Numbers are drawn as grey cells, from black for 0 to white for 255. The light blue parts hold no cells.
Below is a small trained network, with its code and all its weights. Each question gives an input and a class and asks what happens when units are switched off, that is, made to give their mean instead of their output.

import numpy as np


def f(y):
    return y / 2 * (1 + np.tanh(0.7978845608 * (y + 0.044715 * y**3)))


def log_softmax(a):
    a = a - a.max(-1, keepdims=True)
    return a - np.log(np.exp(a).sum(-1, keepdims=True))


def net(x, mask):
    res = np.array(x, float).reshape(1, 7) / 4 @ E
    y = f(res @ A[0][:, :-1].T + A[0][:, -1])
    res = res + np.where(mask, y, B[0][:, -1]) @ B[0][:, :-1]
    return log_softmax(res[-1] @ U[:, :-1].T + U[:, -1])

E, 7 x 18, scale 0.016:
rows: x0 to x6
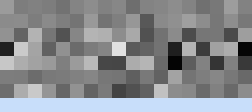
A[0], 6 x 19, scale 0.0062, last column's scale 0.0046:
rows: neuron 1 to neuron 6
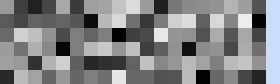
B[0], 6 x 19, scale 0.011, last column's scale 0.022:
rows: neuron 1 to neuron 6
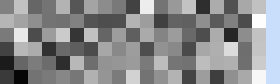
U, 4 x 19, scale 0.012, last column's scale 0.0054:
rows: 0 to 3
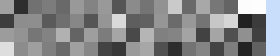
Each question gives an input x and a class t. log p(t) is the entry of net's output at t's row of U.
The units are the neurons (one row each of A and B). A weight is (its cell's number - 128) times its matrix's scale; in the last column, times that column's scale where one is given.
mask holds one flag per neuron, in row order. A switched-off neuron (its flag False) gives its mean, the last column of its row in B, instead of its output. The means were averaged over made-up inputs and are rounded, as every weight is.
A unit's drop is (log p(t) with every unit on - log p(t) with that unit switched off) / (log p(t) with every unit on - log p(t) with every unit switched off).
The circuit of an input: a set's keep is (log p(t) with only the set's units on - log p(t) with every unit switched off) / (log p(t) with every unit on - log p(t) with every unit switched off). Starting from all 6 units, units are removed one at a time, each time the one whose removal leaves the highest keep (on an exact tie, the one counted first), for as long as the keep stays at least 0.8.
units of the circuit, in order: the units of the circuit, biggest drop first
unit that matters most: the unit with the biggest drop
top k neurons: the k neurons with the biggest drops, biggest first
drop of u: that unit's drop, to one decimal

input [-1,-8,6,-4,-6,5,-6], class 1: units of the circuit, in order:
[neuron 4]
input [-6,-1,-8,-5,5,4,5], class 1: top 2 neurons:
[neuron 5; neuron 6]
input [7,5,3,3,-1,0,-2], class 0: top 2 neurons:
[neuron 5; neuron 4]
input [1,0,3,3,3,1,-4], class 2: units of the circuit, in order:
[neuron 2; neuron 5]
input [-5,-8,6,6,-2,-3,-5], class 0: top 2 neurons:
[neuron 6; neuron 5]
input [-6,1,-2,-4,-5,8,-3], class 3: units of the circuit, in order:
[neuron 2; neuron 6]
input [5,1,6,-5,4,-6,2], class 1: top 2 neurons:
[neuron 4; neuron 6]
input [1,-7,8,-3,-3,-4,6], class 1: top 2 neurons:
[neuron 4; neuron 6]
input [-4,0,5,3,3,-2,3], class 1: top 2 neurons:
[neuron 2; neuron 4]
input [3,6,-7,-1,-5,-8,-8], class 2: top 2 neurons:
[neuron 1; neuron 4]
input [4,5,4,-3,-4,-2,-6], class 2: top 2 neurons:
[neuron 1; neuron 6]
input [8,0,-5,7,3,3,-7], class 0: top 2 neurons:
[neuron 6; neuron 3]
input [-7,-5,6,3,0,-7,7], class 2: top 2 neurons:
[neuron 3; neuron 5]
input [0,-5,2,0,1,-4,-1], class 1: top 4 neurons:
[neuron 2; neuron 6; neuron 3; neuron 1]
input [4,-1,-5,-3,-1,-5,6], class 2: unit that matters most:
neuron 3
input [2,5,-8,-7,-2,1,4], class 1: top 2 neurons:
[neuron 5; neuron 6]
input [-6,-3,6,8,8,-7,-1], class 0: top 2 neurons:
[neuron 6; neuron 2]
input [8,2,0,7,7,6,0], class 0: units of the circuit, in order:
[neuron 6; neuron 2]
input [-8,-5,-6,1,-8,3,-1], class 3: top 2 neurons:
[neuron 2; neuron 4]
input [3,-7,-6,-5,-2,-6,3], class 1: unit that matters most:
neuron 5
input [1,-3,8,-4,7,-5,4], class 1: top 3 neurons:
[neuron 4; neuron 2; neuron 6]
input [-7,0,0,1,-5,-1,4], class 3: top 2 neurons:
[neuron 2; neuron 1]
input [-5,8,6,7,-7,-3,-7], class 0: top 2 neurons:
[neuron 6; neuron 3]
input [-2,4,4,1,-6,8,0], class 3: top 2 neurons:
[neuron 2; neuron 5]
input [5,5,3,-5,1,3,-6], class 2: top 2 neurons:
[neuron 1; neuron 6]
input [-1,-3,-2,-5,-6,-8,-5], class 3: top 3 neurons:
[neuron 2; neuron 6; neuron 3]
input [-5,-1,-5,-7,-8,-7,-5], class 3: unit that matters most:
neuron 2
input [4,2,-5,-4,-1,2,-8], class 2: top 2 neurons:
[neuron 1; neuron 6]
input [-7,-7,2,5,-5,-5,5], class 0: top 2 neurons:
[neuron 6; neuron 1]
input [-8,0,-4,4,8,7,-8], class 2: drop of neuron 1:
0.6
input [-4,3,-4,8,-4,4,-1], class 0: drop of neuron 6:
0.7
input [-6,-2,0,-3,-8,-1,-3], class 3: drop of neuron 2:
0.7
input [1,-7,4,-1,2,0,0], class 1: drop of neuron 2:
0.7
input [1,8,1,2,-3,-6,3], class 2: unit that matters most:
neuron 3
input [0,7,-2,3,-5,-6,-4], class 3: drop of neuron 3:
0.2
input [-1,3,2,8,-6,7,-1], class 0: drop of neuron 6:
0.8
